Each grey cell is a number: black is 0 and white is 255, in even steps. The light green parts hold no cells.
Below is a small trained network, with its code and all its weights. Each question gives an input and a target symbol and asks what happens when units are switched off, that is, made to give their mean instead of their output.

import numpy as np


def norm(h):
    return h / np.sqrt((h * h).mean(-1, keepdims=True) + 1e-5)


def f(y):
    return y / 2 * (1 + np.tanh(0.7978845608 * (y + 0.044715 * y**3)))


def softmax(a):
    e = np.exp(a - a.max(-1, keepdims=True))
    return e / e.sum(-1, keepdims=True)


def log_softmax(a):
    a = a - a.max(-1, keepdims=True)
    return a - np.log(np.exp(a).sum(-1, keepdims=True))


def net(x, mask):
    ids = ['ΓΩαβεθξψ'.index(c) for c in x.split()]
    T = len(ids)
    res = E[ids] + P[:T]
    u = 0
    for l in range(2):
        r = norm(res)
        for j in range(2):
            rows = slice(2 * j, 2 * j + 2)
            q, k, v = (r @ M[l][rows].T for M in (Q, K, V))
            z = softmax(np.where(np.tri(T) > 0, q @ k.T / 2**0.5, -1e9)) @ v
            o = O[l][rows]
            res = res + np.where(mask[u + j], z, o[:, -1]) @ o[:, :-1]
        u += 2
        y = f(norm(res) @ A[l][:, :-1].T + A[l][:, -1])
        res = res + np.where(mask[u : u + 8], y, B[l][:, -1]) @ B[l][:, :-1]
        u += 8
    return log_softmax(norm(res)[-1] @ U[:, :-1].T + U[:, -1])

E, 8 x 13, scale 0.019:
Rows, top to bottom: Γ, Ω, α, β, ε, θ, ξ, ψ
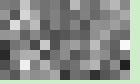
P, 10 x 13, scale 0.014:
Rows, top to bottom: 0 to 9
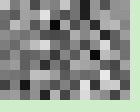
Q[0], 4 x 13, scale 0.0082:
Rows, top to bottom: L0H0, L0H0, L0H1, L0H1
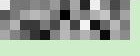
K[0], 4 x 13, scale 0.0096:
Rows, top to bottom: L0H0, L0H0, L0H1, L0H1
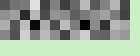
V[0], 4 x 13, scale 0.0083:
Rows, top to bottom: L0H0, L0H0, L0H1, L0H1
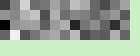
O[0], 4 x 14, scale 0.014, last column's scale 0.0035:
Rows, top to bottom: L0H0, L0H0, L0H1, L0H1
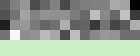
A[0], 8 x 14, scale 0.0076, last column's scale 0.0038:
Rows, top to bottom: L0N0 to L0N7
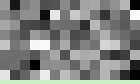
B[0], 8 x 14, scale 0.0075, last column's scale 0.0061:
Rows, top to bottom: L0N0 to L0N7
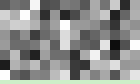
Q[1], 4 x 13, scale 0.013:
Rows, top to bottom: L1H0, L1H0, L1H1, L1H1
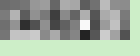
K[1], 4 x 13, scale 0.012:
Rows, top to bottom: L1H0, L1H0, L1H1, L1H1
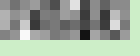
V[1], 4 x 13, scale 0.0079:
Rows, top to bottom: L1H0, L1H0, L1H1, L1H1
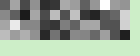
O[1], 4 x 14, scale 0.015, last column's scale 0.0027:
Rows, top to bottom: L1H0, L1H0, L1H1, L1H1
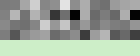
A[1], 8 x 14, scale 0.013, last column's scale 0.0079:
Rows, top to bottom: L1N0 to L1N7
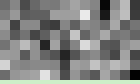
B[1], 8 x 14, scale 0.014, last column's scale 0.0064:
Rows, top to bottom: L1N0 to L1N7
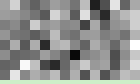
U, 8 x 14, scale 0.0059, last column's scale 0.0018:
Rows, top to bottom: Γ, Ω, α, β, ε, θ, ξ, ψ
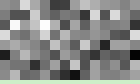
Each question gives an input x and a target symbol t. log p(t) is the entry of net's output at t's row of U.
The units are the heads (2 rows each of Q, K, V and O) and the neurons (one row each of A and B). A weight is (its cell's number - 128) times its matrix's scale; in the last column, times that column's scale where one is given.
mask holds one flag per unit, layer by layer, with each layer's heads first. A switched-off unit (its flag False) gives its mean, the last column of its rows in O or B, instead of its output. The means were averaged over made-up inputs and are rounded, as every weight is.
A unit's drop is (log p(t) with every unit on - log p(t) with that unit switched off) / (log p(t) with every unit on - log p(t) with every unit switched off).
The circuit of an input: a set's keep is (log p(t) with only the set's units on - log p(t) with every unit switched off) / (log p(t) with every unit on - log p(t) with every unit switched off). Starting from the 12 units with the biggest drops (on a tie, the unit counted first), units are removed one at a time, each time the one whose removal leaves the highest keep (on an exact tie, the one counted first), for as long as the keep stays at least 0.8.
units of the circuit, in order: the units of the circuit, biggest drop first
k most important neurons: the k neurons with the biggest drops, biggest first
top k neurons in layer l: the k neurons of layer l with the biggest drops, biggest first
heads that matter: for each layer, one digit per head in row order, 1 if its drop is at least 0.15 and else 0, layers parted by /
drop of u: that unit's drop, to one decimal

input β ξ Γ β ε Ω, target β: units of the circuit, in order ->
[L0N4 L0H1]
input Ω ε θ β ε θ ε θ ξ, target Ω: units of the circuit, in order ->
[L0H1 L1N2]
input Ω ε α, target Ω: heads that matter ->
11 / 00
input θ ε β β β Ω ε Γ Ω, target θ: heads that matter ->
01 / 00
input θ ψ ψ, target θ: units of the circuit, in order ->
[L0H1]
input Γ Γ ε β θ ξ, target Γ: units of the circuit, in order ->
[L0H1 L1N6]
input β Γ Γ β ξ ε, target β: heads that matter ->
10 / 00
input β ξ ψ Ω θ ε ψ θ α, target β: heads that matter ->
10 / 00
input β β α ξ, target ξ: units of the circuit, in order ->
[L1H0 L0N5]
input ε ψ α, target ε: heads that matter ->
00 / 01
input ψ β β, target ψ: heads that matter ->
00 / 10
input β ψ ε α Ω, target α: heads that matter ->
01 / 00
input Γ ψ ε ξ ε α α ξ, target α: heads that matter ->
01 / 00
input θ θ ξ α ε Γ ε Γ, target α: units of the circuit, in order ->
[L0H1]
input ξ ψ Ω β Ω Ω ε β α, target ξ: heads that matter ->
00 / 10
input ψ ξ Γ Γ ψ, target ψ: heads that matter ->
10 / 10
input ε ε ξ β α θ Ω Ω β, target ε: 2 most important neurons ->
[L0N6 L1N1]
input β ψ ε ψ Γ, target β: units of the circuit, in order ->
[L0H0 L0N4]
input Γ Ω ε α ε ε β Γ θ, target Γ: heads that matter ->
11 / 00
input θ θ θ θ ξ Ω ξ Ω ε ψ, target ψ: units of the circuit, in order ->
[L1N5 L1H0]
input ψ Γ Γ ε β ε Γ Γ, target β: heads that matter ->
00 / 00
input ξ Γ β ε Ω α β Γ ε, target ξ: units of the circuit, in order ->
[L1H0]
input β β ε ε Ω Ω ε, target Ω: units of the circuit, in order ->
[L0H1 L0N0 L1N2]
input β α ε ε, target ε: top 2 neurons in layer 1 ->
[L1N1 L1N0]
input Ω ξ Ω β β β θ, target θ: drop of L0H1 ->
1.1
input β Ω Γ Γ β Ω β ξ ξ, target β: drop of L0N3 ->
0.0
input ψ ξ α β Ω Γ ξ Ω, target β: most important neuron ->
[L0N7]
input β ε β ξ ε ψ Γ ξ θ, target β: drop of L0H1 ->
0.2
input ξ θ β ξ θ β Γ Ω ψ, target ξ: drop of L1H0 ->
0.6
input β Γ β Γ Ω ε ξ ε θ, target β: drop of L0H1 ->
0.1
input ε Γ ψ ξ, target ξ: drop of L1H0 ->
0.6
